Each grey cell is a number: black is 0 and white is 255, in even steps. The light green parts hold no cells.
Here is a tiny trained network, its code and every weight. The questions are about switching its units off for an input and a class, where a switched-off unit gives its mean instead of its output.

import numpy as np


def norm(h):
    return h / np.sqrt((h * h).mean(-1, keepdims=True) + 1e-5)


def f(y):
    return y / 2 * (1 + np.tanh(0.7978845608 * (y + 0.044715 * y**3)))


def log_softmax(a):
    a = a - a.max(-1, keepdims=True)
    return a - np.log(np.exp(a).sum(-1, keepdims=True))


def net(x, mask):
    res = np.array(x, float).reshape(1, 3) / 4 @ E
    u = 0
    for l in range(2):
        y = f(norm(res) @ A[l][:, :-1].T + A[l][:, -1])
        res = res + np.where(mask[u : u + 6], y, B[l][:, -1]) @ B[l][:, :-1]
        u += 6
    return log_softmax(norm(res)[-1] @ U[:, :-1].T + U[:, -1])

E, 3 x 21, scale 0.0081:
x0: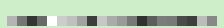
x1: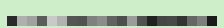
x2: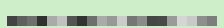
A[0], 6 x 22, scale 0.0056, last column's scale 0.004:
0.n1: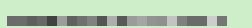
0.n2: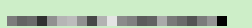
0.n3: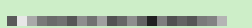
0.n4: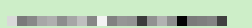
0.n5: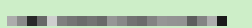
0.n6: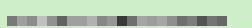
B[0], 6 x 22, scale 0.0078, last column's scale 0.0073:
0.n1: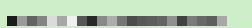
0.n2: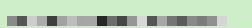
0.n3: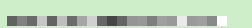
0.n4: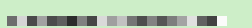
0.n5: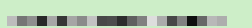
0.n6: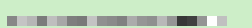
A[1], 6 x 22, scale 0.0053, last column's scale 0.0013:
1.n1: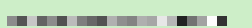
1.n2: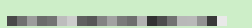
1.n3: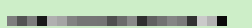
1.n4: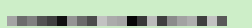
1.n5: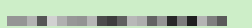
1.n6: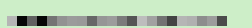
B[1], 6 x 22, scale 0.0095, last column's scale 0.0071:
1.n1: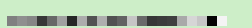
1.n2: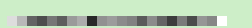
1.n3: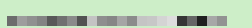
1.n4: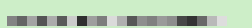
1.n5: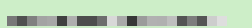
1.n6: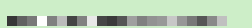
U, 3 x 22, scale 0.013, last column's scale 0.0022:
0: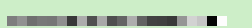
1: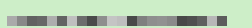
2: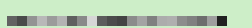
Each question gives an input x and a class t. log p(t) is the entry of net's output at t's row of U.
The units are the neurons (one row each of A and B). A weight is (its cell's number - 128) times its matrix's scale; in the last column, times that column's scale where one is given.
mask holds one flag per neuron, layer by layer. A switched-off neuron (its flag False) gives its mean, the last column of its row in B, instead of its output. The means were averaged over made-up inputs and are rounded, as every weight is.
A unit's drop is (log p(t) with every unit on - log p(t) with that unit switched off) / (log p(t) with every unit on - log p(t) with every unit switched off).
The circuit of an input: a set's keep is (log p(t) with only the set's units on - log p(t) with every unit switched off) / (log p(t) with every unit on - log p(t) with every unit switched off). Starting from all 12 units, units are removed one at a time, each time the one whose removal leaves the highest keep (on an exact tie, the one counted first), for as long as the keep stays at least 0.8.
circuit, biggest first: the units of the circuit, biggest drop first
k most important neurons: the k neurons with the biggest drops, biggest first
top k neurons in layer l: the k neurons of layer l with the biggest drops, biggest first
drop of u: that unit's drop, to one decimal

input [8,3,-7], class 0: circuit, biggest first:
(0.n4)
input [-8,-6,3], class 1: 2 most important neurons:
(0.n1; 1.n4)
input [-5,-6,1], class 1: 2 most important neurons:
(1.n4; 0.n2)
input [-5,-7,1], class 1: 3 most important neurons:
(1.n4; 0.n2; 0.n1)
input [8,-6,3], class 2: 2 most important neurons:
(1.n6; 0.n2)
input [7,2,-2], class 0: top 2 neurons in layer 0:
(0.n4; 0.n2)
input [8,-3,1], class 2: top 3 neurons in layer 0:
(0.n5; 0.n2; 0.n6)
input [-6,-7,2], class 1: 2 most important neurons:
(1.n4; 0.n1)
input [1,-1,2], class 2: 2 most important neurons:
(0.n5; 1.n5)
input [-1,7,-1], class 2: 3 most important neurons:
(0.n3; 0.n4; 1.n1)
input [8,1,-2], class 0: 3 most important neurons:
(0.n4; 0.n2; 1.n5)
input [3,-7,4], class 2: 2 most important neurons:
(1.n6; 0.n5)
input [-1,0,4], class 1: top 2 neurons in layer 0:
(0.n3; 0.n2)
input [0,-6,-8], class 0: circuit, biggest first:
(1.n1)
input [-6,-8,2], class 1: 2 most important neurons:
(1.n4; 0.n1)
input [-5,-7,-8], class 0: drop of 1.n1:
1.3
